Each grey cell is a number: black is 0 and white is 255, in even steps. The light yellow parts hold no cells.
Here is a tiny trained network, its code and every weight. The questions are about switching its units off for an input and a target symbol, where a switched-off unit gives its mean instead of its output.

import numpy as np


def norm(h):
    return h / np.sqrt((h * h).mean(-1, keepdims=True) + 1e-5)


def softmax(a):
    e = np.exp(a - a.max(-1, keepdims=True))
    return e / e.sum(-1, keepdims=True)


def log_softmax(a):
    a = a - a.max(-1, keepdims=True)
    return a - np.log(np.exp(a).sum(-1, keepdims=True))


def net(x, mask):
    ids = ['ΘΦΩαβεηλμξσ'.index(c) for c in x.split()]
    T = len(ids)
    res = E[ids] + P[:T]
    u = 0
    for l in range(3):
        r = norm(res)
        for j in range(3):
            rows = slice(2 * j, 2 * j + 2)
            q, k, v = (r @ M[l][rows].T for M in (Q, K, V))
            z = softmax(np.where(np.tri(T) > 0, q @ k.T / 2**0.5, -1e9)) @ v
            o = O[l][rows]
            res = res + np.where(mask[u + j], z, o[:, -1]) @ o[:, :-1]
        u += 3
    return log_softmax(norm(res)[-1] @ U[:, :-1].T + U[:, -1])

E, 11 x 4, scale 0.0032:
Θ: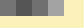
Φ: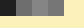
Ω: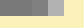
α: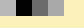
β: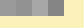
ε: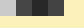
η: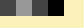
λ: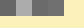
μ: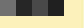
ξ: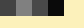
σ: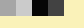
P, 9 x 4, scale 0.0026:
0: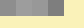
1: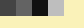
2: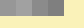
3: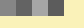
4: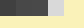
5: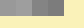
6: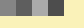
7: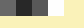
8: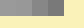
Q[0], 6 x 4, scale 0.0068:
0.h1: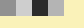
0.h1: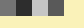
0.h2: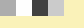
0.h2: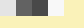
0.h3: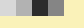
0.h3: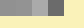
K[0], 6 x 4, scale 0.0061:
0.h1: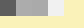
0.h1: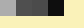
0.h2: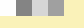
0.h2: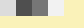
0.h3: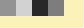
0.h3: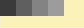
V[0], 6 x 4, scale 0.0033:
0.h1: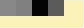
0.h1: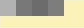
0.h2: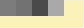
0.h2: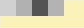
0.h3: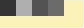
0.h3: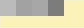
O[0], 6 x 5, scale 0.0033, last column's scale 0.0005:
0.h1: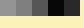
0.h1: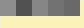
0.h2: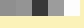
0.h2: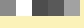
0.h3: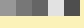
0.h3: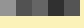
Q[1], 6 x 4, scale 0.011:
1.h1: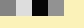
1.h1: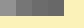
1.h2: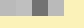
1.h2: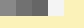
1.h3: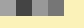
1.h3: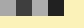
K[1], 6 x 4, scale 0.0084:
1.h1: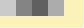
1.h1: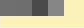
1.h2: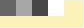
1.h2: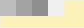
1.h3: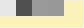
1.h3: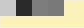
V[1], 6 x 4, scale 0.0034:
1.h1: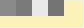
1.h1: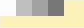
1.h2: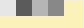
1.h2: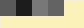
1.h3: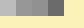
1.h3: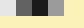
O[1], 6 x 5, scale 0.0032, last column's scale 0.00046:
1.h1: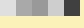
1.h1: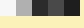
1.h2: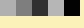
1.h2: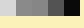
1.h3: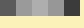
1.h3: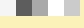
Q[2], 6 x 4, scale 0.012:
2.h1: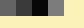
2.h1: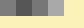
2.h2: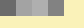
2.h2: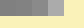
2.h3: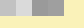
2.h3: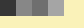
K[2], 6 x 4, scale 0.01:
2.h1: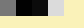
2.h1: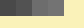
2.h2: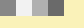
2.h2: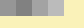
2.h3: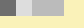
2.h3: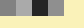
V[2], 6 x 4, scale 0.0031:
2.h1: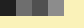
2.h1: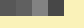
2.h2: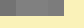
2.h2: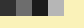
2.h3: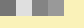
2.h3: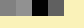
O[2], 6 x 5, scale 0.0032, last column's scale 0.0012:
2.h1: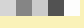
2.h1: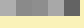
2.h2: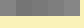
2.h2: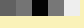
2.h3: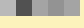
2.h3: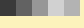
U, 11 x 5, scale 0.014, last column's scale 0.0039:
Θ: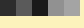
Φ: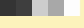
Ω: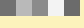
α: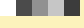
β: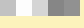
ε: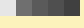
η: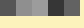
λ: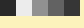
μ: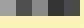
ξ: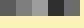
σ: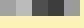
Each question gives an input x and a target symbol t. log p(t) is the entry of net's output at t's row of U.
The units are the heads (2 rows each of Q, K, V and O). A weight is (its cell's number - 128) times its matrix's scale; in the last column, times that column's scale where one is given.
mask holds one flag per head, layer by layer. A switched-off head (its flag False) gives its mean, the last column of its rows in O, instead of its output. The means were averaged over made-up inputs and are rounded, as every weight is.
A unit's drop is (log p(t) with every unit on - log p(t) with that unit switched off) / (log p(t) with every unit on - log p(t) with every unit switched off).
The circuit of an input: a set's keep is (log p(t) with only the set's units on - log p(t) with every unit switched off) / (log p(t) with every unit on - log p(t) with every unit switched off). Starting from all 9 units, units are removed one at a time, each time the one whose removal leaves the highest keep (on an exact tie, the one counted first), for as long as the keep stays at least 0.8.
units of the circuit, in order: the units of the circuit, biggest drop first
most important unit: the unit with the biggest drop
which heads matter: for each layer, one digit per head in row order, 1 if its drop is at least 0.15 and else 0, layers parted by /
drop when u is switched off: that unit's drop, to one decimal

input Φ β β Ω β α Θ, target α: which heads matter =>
000 / 011 / 000
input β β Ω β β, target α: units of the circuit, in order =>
(1.h1)
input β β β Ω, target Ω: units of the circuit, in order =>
(0.h1 1.h1 2.h1)
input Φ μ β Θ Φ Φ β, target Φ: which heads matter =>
010 / 100 / 100
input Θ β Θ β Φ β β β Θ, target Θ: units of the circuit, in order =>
(0.h2 1.h1)
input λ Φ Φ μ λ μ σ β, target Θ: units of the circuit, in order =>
(2.h2 1.h3)
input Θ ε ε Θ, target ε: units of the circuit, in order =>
(0.h1 1.h2)
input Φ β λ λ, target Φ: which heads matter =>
011 / 101 / 000
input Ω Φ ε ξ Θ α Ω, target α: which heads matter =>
100 / 011 / 000
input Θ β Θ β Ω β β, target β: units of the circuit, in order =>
(0.h1 1.h1 1.h3 0.h3)
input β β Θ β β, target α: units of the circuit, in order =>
(1.h1 2.h1 0.h3)
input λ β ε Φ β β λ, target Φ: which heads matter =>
011 / 100 / 100
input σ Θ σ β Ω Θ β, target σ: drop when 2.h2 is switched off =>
-0.1
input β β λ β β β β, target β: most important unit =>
1.h1
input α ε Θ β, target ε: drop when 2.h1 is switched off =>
0.2
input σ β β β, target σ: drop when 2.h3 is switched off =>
-0.1
